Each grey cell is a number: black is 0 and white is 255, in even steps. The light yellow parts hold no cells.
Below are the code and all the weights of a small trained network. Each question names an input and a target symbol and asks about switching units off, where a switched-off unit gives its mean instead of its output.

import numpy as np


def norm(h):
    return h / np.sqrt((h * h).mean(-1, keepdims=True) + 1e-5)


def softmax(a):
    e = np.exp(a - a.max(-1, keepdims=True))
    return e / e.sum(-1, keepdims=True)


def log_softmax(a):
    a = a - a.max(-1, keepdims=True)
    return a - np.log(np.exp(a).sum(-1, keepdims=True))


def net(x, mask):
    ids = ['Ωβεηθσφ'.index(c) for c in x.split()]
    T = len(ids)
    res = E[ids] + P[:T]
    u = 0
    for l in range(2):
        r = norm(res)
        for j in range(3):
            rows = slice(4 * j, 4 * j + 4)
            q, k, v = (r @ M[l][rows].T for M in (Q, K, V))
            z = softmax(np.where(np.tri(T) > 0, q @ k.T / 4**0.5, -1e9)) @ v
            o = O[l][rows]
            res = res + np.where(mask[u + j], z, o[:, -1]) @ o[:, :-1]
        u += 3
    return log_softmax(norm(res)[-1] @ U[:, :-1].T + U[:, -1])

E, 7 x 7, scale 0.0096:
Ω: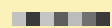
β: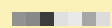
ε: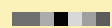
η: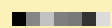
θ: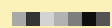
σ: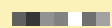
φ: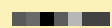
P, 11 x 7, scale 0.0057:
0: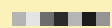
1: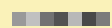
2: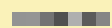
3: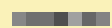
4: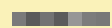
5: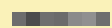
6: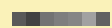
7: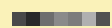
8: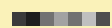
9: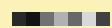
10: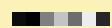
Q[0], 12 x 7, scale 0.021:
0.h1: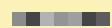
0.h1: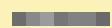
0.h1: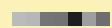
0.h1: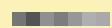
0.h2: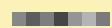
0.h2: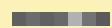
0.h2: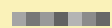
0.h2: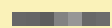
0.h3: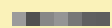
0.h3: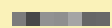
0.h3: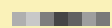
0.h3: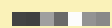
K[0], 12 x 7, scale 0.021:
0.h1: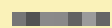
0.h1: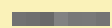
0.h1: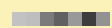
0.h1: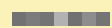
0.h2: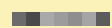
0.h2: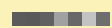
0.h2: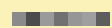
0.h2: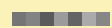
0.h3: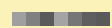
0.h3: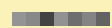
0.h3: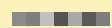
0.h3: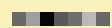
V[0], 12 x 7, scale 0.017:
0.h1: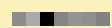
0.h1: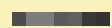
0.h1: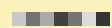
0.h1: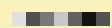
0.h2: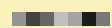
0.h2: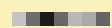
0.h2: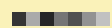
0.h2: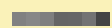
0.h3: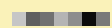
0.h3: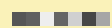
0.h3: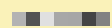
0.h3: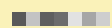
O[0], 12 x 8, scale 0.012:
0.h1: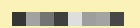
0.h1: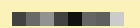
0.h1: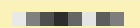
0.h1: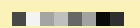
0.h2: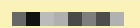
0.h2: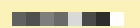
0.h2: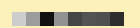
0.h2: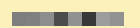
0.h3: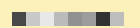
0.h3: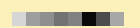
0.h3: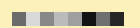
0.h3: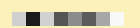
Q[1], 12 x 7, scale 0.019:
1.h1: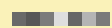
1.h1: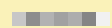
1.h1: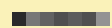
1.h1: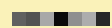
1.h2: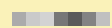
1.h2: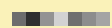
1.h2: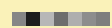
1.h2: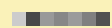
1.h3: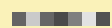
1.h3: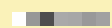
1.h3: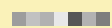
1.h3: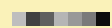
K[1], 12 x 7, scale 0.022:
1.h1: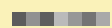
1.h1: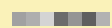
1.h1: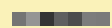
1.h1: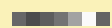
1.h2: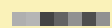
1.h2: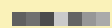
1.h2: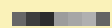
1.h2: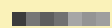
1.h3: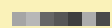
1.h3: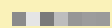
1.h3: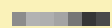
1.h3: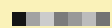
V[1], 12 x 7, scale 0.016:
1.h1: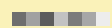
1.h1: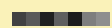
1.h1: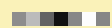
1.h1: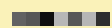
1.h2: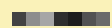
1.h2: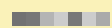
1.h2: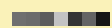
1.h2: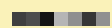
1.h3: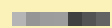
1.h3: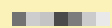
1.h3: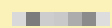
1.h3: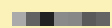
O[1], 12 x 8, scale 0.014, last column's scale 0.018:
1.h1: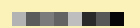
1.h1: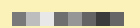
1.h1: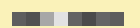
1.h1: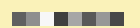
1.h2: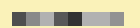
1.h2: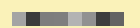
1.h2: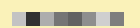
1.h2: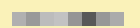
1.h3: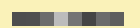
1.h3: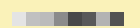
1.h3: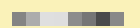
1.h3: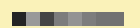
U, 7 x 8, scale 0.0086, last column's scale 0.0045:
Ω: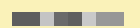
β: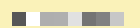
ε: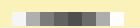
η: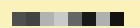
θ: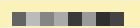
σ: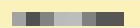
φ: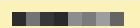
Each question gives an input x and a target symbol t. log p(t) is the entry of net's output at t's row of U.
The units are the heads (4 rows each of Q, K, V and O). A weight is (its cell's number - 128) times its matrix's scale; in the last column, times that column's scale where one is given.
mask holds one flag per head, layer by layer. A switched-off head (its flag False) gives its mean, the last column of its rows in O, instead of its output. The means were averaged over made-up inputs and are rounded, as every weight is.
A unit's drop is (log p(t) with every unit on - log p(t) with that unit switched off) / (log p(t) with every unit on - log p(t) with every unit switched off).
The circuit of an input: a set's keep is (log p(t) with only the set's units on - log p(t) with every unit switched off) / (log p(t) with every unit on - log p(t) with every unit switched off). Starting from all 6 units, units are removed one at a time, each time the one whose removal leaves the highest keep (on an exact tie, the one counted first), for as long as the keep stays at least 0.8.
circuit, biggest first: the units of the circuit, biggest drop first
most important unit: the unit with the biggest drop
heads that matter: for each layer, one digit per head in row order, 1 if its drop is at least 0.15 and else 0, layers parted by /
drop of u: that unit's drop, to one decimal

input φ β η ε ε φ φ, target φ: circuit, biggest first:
(0.h1)
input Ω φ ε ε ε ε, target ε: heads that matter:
110 / 001
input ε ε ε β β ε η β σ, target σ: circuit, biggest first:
(0.h1 1.h2)
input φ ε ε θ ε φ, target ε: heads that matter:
010 / 001
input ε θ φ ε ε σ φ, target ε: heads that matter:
111 / 001
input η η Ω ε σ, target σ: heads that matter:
110 / 101
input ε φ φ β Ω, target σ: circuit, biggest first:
(1.h2 0.h1 0.h2)
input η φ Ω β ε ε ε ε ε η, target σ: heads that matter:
100 / 010
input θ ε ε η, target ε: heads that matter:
010 / 100
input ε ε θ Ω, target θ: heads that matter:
100 / 010
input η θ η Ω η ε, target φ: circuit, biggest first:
(0.h3 1.h3)
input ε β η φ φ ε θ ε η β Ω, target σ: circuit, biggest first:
(1.h2 0.h1)
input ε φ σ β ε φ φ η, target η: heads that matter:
100 / 000
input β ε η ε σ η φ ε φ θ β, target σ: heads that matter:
110 / 010
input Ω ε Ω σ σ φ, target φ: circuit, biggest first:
(0.h3 1.h3 0.h2)
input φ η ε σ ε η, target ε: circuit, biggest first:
(0.h2)
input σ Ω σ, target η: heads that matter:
111 / 001
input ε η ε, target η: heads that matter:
100 / 001
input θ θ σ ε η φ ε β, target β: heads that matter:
100 / 000
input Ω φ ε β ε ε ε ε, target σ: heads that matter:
101 / 110
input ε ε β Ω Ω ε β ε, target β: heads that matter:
100 / 011
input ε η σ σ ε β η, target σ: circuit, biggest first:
(1.h2 0.h1 1.h1)
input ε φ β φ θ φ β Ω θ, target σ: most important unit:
0.h1
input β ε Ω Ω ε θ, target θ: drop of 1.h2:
0.0
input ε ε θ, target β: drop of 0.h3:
0.4
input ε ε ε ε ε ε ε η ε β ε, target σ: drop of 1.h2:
0.4
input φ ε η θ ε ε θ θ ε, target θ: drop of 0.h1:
0.8
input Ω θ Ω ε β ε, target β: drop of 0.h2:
0.2
